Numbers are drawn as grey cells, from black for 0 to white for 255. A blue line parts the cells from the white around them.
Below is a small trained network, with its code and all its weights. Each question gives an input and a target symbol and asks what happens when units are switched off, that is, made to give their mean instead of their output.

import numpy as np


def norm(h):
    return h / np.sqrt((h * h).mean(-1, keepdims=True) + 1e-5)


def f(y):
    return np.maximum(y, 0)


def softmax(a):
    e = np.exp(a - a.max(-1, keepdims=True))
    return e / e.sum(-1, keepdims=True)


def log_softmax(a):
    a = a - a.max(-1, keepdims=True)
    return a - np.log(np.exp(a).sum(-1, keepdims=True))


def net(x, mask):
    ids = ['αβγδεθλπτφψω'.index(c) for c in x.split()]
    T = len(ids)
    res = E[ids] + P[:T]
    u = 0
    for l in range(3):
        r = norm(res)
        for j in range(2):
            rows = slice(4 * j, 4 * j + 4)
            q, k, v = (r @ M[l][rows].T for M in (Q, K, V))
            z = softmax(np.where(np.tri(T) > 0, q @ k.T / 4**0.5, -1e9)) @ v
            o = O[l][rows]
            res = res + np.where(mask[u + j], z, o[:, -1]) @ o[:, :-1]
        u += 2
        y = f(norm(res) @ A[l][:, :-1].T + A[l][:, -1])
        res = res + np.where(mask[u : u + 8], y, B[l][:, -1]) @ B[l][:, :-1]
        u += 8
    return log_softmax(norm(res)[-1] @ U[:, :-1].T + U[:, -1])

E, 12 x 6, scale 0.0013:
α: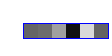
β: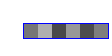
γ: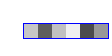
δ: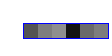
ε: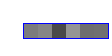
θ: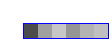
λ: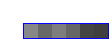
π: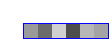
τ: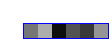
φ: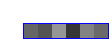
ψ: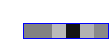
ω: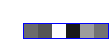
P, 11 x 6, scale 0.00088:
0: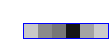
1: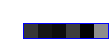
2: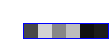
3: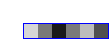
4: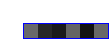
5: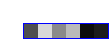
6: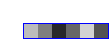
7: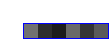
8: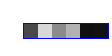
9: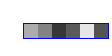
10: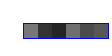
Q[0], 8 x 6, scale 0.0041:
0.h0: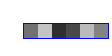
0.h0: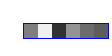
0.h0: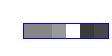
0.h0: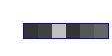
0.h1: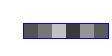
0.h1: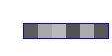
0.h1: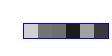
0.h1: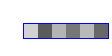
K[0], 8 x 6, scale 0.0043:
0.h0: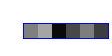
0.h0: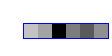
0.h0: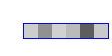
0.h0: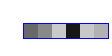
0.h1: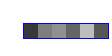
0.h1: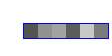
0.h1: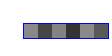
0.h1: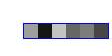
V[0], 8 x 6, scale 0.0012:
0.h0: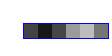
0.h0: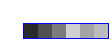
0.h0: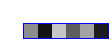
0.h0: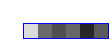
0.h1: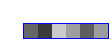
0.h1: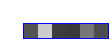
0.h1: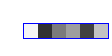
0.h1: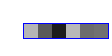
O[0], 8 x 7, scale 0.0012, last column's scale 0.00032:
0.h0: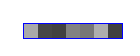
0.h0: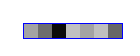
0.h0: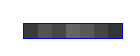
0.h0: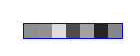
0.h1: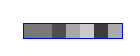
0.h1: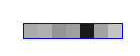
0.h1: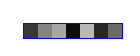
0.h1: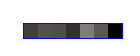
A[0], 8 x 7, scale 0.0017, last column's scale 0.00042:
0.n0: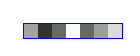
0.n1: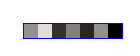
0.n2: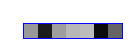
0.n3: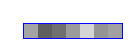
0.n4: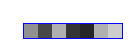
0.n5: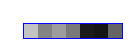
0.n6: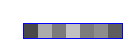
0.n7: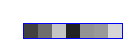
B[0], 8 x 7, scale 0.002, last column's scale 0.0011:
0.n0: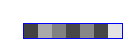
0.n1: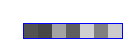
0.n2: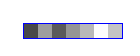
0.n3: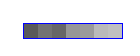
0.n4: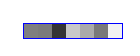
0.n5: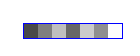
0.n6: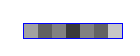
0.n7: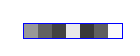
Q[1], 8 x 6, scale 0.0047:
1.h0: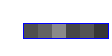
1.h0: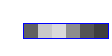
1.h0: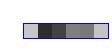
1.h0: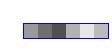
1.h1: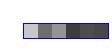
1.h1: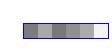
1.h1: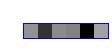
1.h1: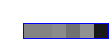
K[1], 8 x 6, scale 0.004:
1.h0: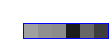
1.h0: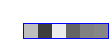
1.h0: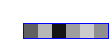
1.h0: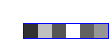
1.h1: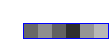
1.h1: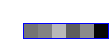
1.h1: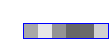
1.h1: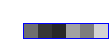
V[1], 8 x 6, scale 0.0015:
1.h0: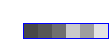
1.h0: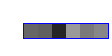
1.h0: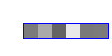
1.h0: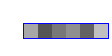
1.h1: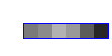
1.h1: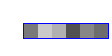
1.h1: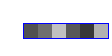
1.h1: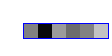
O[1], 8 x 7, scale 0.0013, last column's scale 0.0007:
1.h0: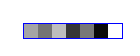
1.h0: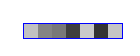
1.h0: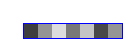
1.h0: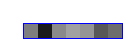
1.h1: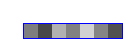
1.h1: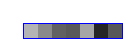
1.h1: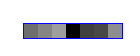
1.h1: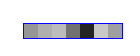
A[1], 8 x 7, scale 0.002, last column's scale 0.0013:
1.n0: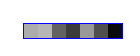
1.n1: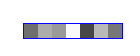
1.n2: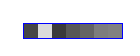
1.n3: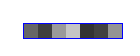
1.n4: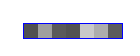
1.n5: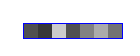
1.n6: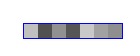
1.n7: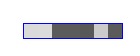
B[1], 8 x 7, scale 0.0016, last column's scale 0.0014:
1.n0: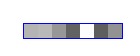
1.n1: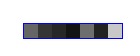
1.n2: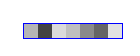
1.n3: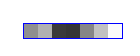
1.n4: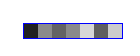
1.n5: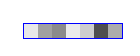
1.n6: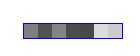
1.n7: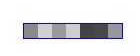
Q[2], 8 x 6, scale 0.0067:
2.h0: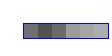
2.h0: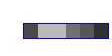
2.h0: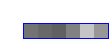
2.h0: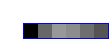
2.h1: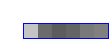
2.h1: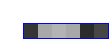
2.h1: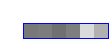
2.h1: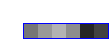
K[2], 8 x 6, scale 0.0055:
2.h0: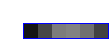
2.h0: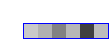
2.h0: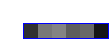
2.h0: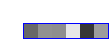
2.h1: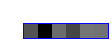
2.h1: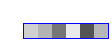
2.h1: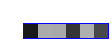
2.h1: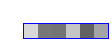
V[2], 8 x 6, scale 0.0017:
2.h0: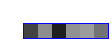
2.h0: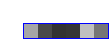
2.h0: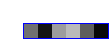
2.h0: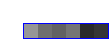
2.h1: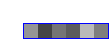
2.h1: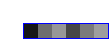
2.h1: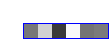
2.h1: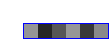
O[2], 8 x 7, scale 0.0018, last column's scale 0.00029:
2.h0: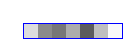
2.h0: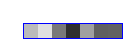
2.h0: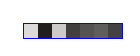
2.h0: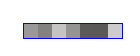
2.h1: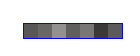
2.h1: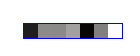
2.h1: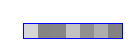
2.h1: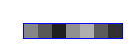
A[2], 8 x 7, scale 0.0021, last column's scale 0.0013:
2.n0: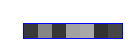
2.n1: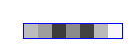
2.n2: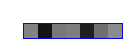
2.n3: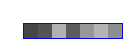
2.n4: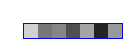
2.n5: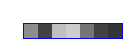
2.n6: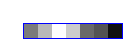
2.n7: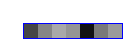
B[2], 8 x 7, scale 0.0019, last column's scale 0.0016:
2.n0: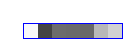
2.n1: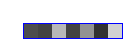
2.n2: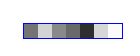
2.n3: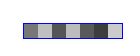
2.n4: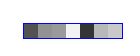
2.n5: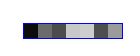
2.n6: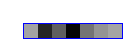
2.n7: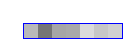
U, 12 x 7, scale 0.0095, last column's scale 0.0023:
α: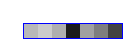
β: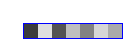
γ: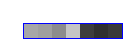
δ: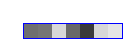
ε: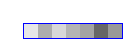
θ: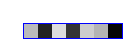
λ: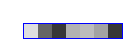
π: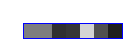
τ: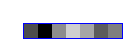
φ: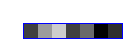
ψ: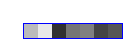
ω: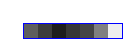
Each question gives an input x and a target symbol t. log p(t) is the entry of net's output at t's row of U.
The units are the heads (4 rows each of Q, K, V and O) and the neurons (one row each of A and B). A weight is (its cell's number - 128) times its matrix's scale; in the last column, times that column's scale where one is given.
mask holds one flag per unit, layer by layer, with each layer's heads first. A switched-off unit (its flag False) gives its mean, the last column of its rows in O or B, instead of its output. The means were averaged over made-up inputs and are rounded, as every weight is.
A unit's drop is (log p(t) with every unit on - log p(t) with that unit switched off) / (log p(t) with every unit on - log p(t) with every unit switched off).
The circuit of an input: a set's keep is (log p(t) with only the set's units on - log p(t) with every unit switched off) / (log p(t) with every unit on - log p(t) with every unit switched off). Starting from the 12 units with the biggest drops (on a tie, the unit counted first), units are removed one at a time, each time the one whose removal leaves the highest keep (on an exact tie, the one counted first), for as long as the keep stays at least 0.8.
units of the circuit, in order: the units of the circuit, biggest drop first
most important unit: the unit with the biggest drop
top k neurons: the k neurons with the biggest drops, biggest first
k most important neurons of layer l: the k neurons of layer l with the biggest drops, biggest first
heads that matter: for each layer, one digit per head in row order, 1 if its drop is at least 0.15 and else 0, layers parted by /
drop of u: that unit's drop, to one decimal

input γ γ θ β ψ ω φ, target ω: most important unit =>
0.n2
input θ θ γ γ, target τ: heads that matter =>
00 / 10 / 10
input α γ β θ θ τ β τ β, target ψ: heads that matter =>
01 / 11 / 11
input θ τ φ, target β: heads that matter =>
00 / 00 / 10
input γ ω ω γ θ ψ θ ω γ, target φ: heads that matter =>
00 / 00 / 01
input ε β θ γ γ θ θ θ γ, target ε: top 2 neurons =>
0.n4, 1.n7
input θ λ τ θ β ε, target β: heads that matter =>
00 / 01 / 10
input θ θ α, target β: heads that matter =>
00 / 00 / 10
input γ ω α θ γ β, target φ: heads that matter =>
00 / 00 / 00
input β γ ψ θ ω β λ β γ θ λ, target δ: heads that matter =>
00 / 00 / 10
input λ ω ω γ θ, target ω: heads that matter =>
00 / 00 / 00
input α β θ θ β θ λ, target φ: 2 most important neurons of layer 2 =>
2.n2, 2.n7
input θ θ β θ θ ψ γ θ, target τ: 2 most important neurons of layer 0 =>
0.n0, 0.n7
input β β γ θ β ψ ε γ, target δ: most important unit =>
0.n1
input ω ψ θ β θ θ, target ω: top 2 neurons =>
1.n1, 0.n5
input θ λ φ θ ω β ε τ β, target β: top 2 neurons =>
1.n7, 0.n1
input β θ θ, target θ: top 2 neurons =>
2.n6, 1.n7
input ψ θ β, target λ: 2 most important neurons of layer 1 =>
1.n7, 1.n2
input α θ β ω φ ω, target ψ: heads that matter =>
01 / 11 / 11
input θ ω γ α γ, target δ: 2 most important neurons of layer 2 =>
2.n2, 2.n7
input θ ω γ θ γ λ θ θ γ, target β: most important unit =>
2.h0
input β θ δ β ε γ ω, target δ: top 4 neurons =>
1.n6, 0.n7, 0.n5, 0.n1
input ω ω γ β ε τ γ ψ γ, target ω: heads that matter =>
00 / 10 / 11
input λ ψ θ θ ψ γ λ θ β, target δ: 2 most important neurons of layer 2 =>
2.n7, 2.n3
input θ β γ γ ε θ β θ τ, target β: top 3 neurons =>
1.n7, 1.n2, 0.n1
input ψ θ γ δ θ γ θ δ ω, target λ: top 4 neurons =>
0.n7, 1.n7, 2.n0, 0.n5
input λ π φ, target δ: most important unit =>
0.h0
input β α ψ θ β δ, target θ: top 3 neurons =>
2.n6, 1.n7, 1.n2
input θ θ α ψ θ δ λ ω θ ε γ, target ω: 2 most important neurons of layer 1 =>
1.n3, 1.n1
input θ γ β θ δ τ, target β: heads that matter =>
00 / 01 / 10
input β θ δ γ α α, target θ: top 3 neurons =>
2.n6, 1.n7, 0.n4
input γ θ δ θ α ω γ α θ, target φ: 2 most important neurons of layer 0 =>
0.n7, 0.n4
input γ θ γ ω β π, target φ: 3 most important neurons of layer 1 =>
1.n1, 1.n2, 1.n6
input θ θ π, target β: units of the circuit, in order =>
2.h0
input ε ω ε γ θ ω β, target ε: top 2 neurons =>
1.n0, 2.n2
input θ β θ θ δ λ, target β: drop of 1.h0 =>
0.0
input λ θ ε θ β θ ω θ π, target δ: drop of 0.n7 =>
-0.1
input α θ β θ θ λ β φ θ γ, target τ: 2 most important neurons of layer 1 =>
1.n3, 1.n1
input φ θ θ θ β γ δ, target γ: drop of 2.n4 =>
0.4
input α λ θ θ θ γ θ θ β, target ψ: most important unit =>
1.n1
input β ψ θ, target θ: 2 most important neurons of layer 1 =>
1.n7, 1.n1
